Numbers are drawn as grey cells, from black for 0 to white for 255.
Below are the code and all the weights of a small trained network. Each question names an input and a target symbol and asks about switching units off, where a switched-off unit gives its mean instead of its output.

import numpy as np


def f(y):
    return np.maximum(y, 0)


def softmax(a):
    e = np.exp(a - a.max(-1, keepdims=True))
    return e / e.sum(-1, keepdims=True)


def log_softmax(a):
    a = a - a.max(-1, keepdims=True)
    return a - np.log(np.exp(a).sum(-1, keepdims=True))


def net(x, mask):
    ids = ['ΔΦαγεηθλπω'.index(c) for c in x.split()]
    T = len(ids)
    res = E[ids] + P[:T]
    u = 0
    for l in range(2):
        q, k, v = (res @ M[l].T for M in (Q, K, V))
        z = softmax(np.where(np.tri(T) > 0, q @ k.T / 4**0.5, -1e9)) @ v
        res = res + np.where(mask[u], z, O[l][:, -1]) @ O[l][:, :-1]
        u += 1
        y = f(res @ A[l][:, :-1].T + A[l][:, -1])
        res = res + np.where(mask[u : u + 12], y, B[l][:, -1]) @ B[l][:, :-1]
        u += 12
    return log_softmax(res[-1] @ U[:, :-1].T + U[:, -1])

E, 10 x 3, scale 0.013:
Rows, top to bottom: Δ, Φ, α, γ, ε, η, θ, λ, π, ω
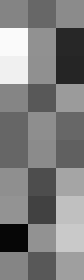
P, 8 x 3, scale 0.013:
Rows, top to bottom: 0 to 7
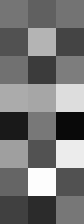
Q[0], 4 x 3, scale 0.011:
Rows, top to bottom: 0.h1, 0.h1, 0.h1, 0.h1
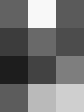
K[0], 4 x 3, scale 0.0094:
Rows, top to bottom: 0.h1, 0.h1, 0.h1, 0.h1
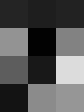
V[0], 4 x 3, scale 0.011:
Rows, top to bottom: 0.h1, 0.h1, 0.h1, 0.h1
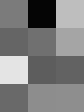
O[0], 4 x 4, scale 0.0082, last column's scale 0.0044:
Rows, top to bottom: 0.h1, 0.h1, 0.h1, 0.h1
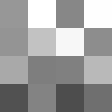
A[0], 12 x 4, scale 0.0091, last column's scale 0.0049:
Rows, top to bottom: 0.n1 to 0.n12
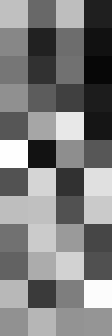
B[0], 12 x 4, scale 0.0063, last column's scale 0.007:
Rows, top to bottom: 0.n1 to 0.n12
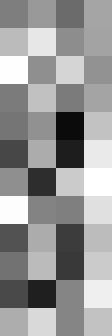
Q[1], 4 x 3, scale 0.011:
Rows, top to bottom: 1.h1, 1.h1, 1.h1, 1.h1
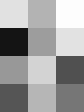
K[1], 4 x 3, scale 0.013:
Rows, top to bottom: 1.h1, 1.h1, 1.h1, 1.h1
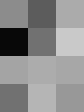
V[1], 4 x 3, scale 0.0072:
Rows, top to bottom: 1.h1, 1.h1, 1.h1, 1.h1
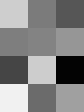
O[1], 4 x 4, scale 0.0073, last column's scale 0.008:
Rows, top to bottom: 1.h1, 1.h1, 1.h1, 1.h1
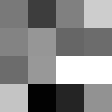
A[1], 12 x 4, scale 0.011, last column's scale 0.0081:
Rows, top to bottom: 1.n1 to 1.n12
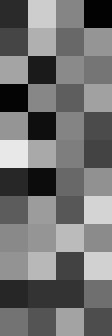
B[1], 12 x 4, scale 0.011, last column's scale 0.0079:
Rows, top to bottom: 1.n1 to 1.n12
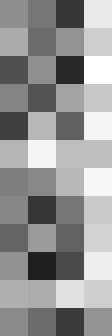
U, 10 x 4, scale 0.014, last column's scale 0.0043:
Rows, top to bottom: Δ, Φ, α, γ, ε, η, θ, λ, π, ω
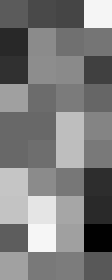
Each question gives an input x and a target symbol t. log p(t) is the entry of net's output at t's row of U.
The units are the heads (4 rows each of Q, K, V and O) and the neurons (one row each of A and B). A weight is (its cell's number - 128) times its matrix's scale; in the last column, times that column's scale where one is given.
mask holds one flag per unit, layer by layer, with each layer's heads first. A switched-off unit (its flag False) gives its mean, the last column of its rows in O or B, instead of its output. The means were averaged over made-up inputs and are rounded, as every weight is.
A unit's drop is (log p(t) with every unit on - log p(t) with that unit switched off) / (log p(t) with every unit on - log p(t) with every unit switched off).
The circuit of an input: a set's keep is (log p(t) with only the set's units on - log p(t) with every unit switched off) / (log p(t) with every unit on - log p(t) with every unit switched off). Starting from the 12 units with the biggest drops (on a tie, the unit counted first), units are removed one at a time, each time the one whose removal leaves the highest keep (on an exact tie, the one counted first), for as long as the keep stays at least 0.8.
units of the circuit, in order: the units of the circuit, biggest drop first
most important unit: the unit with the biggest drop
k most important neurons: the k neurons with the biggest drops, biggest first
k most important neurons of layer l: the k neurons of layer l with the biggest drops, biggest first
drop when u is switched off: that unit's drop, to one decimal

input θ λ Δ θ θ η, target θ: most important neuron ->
[1.n10]
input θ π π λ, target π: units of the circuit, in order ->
[1.h1 0.h1 0.n8]
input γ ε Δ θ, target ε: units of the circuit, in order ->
[0.h1 1.n1]
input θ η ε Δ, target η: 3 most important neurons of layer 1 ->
[1.n11 1.n7 1.n1]
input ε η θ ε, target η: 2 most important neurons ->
[0.n8 0.n7]
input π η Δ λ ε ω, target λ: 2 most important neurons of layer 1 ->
[1.n6 1.n3]
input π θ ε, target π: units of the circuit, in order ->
[0.h1 1.h1]
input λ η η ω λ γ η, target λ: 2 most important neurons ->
[0.n8 1.n6]
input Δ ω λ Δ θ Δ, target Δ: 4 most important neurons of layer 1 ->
[1.n11 1.n6 1.n7 1.n10]
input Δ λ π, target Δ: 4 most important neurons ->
[1.n1 1.n8 1.n2 1.n4]
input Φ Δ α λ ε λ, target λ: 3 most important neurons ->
[1.n6 0.n12 1.n3]
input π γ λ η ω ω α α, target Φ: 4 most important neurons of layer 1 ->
[1.n5 1.n3 1.n11 1.n7]
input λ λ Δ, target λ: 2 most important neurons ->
[0.n11 1.n6]
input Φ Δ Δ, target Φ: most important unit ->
1.n3
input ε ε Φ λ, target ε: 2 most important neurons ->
[0.n8 0.n6]
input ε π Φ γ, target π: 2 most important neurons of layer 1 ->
[1.n10 1.n9]
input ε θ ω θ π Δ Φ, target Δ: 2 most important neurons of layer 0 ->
[0.n2 0.n3]
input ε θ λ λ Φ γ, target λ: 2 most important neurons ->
[1.n6 0.n12]
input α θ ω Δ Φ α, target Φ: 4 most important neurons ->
[1.n5 0.n11 1.n3 1.n10]
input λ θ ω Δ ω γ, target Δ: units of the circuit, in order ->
[1.h1]
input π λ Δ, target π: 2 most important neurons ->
[0.n8 1.n10]
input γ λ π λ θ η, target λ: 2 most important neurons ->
[1.n6 0.n11]
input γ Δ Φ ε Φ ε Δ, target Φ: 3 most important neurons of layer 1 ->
[1.n3 1.n5 1.n6]
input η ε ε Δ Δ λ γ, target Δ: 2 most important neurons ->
[1.n11 1.n6]
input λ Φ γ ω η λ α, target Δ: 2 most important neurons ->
[0.n8 1.n3]
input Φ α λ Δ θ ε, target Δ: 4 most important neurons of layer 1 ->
[1.n11 1.n6 1.n7 1.n2]
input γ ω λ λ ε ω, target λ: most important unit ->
0.h1
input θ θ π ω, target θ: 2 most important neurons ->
[0.n5 1.n10]
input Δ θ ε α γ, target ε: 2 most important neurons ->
[0.n8 1.n11]
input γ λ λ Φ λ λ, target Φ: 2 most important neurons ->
[1.n3 1.n5]
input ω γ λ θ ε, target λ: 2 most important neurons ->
[0.n8 1.n6]
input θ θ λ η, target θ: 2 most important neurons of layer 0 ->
[0.n11 0.n6]
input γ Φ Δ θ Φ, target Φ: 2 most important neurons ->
[1.n5 0.n7]
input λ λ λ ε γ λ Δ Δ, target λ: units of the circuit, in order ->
[0.h1]
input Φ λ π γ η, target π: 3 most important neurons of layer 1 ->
[1.n10 1.n9 1.n3]
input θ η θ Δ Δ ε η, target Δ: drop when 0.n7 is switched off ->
0.0
